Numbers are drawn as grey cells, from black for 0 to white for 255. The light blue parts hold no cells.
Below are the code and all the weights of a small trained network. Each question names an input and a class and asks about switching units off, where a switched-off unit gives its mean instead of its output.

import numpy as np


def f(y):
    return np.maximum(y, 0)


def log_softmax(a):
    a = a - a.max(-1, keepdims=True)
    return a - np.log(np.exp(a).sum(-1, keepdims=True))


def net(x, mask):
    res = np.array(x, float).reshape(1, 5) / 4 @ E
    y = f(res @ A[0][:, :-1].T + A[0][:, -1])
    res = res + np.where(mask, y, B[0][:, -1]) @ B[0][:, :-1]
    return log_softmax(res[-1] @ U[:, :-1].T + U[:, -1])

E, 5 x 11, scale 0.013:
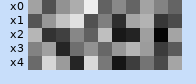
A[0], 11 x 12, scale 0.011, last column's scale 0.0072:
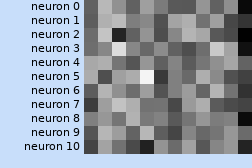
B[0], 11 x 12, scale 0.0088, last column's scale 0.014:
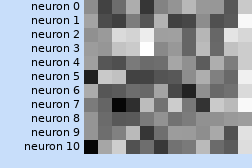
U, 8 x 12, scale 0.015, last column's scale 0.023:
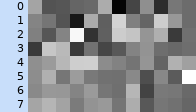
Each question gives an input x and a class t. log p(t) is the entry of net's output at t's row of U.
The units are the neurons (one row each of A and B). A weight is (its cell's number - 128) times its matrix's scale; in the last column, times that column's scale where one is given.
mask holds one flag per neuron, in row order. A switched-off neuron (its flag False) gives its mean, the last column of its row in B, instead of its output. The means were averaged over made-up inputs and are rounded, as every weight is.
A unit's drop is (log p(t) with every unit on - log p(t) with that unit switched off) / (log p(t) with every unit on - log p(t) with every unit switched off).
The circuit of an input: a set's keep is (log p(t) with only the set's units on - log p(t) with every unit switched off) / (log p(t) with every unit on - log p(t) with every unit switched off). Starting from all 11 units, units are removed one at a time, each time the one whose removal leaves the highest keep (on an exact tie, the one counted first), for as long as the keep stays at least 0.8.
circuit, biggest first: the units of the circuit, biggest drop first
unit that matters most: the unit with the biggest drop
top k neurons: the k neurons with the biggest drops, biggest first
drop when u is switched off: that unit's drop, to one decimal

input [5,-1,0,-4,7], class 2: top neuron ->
[neuron 9]
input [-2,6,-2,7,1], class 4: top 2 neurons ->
[neuron 2; neuron 4]
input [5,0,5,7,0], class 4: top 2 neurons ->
[neuron 2; neuron 1]
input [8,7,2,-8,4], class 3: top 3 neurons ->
[neuron 5; neuron 2; neuron 4]
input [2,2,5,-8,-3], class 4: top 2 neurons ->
[neuron 3; neuron 1]
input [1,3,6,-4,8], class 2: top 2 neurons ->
[neuron 0; neuron 9]
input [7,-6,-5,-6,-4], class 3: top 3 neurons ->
[neuron 5; neuron 7; neuron 2]
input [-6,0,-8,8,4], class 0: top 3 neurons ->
[neuron 1; neuron 6; neuron 3]
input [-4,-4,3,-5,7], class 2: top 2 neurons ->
[neuron 0; neuron 9]
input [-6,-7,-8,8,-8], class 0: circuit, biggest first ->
[neuron 1; neuron 6]
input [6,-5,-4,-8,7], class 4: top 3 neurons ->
[neuron 3; neuron 7; neuron 6]
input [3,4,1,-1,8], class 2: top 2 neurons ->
[neuron 9; neuron 0]
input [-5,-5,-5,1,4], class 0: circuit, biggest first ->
[neuron 6; neuron 7]
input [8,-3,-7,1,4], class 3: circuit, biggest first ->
[neuron 5]
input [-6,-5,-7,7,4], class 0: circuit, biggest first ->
[neuron 6; neuron 1]
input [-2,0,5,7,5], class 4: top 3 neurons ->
[neuron 2; neuron 1; neuron 6]
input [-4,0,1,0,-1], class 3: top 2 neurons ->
[neuron 7; neuron 1]
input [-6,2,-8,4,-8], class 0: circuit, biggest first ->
[neuron 1; neuron 6]
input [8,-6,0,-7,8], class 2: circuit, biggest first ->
[neuron 9; neuron 0]
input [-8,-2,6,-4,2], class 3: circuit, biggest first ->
[neuron 10]
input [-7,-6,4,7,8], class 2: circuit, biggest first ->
[neuron 0; neuron 9; neuron 4]
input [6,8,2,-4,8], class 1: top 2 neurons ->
[neuron 7; neuron 8]
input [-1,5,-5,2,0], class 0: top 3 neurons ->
[neuron 1; neuron 6; neuron 4]
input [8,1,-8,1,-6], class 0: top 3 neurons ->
[neuron 1; neuron 6; neuron 10]
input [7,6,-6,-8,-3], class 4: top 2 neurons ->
[neuron 3; neuron 10]
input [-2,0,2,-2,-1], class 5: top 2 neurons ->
[neuron 1; neuron 6]
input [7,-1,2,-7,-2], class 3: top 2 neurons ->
[neuron 5; neuron 2]
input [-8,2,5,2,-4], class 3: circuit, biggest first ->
[neuron 10]
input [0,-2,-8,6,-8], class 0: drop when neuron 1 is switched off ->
0.5
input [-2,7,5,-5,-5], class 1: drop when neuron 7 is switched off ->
0.6
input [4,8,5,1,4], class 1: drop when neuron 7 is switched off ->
0.7
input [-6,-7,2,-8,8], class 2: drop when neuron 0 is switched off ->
0.3
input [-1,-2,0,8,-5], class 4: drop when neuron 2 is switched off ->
0.5
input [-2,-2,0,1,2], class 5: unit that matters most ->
neuron 7
